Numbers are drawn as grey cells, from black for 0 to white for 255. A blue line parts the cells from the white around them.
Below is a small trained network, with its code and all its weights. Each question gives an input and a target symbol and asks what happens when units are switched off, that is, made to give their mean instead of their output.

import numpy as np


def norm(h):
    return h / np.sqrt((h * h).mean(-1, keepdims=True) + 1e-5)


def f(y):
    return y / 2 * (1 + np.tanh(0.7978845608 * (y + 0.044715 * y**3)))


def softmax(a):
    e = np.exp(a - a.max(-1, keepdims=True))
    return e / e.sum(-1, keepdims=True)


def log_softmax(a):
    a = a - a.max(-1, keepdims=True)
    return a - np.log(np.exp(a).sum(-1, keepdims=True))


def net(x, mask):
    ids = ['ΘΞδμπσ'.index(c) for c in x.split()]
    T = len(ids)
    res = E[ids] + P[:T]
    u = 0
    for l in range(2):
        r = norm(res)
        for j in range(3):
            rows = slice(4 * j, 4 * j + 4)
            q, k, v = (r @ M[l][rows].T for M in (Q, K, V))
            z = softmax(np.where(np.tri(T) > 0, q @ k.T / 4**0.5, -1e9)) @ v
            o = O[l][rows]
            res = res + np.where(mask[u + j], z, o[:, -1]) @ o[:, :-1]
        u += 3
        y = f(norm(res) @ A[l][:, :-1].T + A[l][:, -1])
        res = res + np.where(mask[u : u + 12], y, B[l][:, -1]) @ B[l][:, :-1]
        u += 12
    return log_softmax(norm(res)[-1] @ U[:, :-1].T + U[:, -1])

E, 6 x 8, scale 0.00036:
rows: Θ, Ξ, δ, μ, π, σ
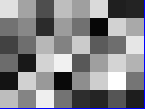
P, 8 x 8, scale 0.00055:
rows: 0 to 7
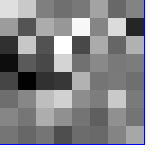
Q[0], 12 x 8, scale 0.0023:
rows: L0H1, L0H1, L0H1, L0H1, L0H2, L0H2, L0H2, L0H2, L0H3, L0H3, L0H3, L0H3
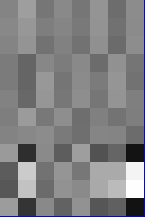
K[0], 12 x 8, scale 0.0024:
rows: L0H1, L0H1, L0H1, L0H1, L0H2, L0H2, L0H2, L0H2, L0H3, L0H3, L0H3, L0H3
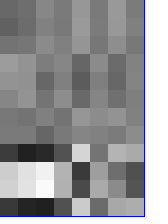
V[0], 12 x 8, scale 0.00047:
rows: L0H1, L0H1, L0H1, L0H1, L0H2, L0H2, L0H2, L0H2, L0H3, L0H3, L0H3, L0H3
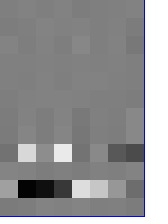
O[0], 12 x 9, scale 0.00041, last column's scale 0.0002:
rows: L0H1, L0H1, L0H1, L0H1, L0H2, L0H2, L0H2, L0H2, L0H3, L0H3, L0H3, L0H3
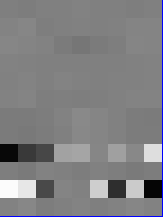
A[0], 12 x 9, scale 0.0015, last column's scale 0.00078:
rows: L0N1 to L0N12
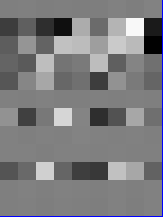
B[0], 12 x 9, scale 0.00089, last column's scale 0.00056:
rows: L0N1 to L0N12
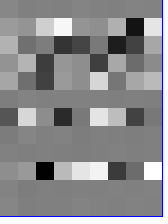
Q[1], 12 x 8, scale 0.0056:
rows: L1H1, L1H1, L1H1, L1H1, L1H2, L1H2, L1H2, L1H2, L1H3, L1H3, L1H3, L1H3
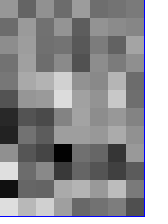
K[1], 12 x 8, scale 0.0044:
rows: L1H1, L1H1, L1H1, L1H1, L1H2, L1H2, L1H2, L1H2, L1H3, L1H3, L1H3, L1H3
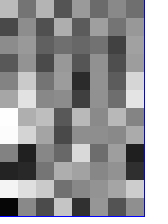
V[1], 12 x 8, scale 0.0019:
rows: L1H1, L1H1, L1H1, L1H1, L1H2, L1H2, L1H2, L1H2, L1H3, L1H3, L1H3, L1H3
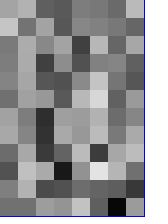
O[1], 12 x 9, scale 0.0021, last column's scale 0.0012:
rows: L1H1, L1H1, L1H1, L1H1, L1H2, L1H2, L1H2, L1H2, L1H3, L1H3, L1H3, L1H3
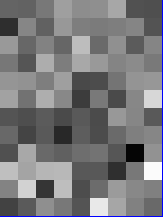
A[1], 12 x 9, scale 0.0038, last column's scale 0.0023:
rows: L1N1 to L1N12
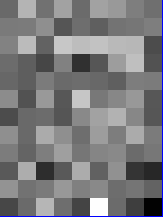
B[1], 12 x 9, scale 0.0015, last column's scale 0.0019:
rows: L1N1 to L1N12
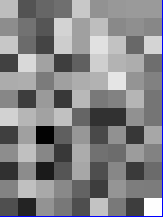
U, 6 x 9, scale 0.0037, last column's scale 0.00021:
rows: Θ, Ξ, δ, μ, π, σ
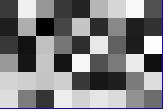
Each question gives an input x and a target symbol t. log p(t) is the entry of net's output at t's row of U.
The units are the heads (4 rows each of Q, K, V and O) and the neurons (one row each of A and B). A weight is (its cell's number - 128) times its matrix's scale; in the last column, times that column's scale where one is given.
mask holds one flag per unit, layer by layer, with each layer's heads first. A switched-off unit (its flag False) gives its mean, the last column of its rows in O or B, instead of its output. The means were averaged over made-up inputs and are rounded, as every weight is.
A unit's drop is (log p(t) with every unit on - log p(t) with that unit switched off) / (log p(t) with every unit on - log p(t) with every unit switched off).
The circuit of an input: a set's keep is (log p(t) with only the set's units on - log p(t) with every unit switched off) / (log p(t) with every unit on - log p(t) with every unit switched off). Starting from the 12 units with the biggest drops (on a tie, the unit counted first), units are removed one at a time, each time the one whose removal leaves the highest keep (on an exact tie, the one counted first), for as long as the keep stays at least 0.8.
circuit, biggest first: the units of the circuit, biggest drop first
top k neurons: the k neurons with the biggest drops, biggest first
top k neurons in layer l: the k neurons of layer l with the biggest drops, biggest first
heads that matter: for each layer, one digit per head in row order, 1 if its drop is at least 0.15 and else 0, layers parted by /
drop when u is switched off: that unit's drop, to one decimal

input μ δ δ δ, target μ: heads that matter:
000 / 001
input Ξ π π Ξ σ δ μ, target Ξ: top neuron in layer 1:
[L1N10]
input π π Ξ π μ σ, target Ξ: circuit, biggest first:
[L1H3; L1H2; L1N10]
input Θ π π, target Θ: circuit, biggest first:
[L1H2; L1N4]
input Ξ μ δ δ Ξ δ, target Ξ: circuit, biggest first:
[L1H3; L1N10]
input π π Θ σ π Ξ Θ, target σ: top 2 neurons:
[L1N3; L0N2]
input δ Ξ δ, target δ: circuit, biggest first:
[L1H3; L1N12]
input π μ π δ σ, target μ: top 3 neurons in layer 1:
[L1N6; L1N3; L1N12]
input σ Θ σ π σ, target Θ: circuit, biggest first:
[L1N4; L1H1; L1H3]
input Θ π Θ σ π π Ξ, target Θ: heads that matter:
000 / 010
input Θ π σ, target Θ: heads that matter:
000 / 011
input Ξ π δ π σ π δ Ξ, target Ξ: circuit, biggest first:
[L1H3; L0N2; L1N10]
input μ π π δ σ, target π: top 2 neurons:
[L1N12; L1N3]
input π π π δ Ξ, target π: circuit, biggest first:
[L1H3]
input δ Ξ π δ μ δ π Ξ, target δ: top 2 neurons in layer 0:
[L0N2; L0N10]
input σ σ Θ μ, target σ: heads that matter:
000 / 010
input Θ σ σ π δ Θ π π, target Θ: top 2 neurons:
[L1N4; L0N2]
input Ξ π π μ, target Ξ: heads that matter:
000 / 001
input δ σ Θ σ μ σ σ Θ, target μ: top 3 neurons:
[L0N2; L0N10; L1N6]
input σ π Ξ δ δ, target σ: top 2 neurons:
[L0N2; L1N3]
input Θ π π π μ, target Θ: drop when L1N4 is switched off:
0.3
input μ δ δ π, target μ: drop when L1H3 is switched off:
0.7
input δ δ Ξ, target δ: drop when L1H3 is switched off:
1.7
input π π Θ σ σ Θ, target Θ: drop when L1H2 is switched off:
0.8
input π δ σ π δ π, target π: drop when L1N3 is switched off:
0.0
